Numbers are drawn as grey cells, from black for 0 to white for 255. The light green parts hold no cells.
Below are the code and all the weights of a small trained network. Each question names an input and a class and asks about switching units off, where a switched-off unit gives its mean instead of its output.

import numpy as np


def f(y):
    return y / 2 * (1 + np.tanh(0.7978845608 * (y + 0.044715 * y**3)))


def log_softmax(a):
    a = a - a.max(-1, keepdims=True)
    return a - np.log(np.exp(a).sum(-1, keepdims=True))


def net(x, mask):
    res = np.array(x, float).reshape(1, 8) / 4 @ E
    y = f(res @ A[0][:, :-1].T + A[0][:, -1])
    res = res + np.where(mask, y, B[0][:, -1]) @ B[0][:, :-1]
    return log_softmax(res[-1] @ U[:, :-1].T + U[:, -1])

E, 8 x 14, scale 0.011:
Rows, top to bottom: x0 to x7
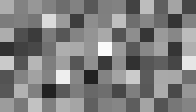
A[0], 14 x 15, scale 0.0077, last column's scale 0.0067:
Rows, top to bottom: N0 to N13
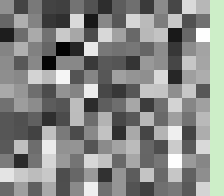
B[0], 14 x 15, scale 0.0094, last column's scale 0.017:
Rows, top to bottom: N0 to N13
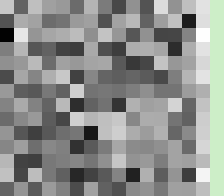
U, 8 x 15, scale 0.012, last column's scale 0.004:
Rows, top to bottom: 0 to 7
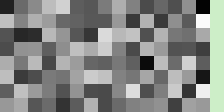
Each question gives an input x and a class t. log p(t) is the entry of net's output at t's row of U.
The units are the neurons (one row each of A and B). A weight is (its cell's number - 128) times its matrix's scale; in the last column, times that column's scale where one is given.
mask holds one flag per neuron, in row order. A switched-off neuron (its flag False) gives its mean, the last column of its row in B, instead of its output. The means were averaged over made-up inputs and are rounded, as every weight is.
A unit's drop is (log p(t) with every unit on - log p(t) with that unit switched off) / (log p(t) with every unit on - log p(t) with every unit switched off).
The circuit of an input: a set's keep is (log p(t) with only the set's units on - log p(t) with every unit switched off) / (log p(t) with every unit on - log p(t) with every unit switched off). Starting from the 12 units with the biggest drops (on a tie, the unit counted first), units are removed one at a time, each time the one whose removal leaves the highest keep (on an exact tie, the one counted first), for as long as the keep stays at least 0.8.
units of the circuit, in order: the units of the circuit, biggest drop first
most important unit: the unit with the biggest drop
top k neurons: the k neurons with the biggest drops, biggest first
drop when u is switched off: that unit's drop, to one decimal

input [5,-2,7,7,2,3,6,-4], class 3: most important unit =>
N8
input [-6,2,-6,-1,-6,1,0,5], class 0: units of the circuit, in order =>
N2, N8
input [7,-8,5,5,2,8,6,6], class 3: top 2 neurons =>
N2, N8
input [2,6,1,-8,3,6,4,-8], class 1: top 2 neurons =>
N12, N1
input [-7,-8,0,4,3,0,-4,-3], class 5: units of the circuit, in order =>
N11, N5
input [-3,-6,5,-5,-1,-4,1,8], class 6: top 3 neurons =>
N1, N7, N5
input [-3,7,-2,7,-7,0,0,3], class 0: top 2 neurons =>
N2, N4
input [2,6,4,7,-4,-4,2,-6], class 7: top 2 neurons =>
N3, N13
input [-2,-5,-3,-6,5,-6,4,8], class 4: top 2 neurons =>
N4, N0
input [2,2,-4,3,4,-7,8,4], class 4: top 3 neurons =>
N4, N0, N10
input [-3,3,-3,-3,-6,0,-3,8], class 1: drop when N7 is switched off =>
0.1
